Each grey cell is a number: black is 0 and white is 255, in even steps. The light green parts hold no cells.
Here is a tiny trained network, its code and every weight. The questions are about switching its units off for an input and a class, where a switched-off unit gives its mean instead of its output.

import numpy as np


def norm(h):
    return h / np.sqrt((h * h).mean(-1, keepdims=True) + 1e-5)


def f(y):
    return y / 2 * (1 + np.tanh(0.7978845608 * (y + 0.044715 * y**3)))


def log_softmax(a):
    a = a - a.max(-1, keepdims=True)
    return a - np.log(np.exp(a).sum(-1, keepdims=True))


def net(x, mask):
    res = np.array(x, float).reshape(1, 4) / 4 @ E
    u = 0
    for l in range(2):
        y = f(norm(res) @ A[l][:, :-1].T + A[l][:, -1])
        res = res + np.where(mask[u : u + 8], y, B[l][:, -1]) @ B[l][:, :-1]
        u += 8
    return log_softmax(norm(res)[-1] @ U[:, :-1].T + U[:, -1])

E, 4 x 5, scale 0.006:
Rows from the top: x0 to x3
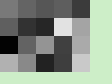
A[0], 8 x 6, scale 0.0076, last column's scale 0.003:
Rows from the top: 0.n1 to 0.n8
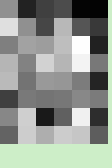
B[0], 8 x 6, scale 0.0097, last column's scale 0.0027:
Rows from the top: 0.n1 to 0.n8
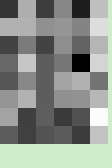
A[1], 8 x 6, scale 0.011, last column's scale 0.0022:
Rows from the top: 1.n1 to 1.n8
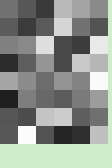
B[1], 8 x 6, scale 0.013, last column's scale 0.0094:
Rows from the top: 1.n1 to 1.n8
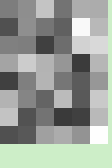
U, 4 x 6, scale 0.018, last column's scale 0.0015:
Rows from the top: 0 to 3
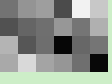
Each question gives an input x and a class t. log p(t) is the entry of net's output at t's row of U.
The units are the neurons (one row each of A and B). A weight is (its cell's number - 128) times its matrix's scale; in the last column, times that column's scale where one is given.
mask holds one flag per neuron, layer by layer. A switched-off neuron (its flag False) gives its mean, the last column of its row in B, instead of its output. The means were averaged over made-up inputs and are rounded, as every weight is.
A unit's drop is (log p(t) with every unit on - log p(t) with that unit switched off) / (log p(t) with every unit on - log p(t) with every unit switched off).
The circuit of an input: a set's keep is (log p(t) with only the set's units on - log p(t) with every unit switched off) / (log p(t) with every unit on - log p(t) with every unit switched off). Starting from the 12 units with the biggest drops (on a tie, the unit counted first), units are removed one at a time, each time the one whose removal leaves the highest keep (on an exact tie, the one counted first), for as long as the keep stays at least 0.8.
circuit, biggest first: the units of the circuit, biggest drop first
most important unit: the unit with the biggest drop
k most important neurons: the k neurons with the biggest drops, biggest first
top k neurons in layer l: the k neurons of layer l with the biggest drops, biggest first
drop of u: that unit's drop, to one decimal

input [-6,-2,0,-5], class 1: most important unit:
0.n4
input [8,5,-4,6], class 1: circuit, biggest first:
(0.n1, 1.n7)
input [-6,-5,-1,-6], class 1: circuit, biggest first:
(1.n8, 0.n8)
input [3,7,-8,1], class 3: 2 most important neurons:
(0.n2, 1.n3)
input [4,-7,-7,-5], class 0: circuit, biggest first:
(1.n3, 1.n6)
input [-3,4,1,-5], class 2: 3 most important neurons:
(1.n7, 1.n8, 0.n1)
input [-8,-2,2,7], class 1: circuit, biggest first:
(0.n4, 1.n8)
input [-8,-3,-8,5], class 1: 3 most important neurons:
(0.n4, 1.n8, 1.n4)
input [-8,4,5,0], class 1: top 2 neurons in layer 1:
(1.n6, 1.n3)
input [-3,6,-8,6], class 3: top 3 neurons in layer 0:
(0.n2, 0.n4, 0.n8)
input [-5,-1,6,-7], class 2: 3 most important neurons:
(1.n7, 0.n1, 1.n3)
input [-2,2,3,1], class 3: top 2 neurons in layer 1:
(1.n6, 1.n3)
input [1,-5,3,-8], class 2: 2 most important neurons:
(1.n7, 1.n2)
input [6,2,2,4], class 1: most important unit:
0.n1
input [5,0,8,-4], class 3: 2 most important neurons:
(1.n4, 0.n4)
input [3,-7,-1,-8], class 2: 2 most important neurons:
(1.n7, 1.n2)
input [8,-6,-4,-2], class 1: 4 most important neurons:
(0.n1, 1.n2, 1.n8, 1.n1)
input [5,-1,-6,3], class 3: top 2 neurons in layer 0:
(0.n2, 0.n8)
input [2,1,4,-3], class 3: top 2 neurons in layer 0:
(0.n4, 0.n6)
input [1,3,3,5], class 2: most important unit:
0.n7
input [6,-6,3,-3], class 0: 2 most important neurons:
(1.n3, 0.n8)
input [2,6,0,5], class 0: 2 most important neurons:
(1.n7, 1.n1)
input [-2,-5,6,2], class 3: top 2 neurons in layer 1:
(1.n4, 1.n2)
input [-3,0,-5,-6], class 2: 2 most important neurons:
(1.n7, 0.n1)
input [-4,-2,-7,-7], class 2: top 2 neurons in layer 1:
(1.n7, 1.n4)
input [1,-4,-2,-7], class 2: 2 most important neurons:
(1.n7, 1.n2)
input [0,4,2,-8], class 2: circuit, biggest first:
(1.n7)
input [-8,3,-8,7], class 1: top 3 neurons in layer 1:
(1.n4, 1.n7, 1.n5)
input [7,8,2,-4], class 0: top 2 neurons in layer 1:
(1.n2, 1.n1)
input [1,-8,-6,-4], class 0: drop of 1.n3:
0.4
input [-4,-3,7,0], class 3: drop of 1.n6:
0.0
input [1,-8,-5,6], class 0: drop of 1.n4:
0.1
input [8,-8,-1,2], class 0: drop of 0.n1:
-0.1
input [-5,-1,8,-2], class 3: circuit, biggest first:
(1.n4)
